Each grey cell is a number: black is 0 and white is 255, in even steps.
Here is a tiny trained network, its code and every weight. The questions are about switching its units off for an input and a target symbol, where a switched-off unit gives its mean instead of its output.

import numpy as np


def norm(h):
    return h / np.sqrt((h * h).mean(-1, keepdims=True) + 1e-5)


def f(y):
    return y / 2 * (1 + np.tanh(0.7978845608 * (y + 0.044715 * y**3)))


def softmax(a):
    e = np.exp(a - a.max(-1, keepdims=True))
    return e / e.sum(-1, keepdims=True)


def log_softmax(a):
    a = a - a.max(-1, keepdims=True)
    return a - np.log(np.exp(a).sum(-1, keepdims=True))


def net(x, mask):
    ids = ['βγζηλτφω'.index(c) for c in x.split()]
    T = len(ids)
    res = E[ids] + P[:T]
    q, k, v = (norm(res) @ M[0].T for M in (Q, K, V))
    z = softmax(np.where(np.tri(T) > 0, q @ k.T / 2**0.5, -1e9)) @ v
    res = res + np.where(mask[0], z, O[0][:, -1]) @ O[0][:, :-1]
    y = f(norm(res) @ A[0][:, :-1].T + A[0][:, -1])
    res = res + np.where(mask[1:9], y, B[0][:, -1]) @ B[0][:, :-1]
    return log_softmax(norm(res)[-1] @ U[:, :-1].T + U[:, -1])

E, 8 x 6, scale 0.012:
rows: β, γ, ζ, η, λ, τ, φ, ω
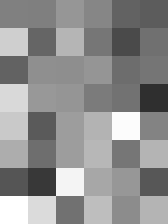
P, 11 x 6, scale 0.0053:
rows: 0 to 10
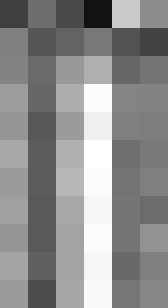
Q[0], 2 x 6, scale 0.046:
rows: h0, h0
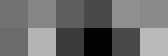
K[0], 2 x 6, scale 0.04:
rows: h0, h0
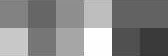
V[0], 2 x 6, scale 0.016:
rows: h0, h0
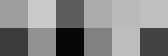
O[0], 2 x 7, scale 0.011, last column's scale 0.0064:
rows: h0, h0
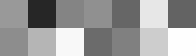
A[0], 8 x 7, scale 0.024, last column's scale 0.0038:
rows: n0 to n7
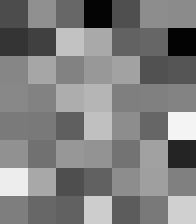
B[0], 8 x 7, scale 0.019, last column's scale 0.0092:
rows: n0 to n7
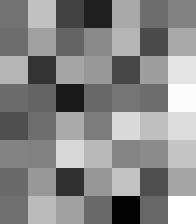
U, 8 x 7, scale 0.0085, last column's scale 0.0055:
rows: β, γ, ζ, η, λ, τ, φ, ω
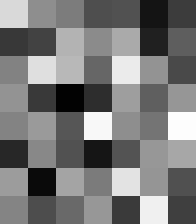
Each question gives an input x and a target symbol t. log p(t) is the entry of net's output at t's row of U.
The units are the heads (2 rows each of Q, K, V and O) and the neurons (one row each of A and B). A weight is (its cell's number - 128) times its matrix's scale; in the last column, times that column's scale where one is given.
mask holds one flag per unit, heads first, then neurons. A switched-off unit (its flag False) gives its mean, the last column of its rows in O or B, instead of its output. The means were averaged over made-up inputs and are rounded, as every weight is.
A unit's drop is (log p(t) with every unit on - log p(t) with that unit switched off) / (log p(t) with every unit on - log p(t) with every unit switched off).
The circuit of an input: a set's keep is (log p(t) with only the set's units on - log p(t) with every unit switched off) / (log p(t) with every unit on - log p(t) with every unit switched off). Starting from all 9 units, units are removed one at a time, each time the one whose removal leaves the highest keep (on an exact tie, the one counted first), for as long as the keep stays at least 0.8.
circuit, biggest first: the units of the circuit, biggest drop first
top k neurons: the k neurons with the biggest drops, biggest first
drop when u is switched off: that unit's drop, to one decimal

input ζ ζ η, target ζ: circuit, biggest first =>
[h0]
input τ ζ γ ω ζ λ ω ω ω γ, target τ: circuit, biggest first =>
[h0; n7; n2]
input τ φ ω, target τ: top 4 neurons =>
[n7; n4; n2; n5]
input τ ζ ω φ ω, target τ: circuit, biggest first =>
[h0; n7]
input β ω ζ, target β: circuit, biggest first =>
[h0; n4; n2]
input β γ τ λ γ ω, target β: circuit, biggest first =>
[h0; n4]
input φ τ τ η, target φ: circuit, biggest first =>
[h0; n2; n7; n4]
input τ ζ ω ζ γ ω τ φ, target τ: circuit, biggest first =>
[n7; h0]
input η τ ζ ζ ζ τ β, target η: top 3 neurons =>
[n3; n7; n5]
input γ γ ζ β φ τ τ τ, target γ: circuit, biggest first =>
[h0; n4]
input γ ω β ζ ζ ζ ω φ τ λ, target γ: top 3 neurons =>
[n4; n7; n3]
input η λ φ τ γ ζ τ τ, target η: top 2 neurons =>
[n3; n7]
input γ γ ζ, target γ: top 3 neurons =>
[n4; n3; n2]
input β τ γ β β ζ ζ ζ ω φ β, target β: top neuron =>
[n4]
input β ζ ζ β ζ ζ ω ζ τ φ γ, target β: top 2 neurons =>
[n4; n5]
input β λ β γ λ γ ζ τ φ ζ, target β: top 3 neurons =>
[n4; n5; n2]
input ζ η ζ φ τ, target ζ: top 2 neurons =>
[n2; n7]
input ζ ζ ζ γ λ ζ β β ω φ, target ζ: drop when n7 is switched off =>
0.3
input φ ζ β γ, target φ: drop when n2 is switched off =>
0.3
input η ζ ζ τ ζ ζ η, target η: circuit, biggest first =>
[n3]
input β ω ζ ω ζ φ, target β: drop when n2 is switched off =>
0.2
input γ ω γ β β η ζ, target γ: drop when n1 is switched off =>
-0.1
